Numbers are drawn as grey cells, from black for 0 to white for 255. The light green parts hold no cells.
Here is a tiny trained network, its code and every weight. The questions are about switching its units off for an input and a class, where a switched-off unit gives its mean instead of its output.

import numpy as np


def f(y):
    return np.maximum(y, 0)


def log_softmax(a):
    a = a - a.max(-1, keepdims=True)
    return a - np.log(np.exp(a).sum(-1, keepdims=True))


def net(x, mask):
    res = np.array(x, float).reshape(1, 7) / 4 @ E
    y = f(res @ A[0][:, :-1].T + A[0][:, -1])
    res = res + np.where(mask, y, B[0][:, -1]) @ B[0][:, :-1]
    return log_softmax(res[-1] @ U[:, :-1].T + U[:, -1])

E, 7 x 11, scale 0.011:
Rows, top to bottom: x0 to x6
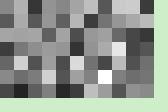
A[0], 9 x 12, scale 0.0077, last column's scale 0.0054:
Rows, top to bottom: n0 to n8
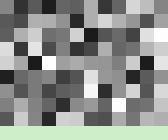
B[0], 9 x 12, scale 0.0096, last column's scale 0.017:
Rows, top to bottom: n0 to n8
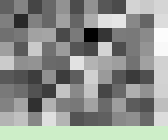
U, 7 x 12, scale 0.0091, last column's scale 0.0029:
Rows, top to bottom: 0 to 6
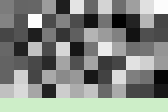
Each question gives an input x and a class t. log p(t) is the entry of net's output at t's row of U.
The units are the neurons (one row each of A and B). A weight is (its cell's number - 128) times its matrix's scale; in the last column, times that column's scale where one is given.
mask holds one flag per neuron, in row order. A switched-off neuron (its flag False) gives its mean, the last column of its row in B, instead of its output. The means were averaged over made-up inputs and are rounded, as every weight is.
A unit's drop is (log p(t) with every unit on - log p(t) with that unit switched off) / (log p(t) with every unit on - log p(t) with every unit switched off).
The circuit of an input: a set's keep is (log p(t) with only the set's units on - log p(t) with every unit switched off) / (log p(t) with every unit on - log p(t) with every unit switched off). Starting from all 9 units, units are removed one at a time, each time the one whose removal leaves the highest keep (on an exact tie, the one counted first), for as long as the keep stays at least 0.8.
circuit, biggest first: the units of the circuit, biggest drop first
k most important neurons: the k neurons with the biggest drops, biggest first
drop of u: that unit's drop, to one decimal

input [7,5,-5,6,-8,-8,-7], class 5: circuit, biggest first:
n8
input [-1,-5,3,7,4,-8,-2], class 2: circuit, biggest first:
n5; n7
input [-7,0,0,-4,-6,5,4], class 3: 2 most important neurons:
n1; n2
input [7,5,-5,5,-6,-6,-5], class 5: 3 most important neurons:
n8; n7; n3
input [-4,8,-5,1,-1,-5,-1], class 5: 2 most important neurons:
n3; n8
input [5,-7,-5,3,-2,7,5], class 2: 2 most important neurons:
n5; n3
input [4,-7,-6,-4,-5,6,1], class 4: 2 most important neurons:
n6; n0
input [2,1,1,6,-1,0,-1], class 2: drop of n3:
0.7
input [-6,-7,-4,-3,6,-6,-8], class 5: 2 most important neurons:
n8; n3
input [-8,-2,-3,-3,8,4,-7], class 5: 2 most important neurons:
n3; n8
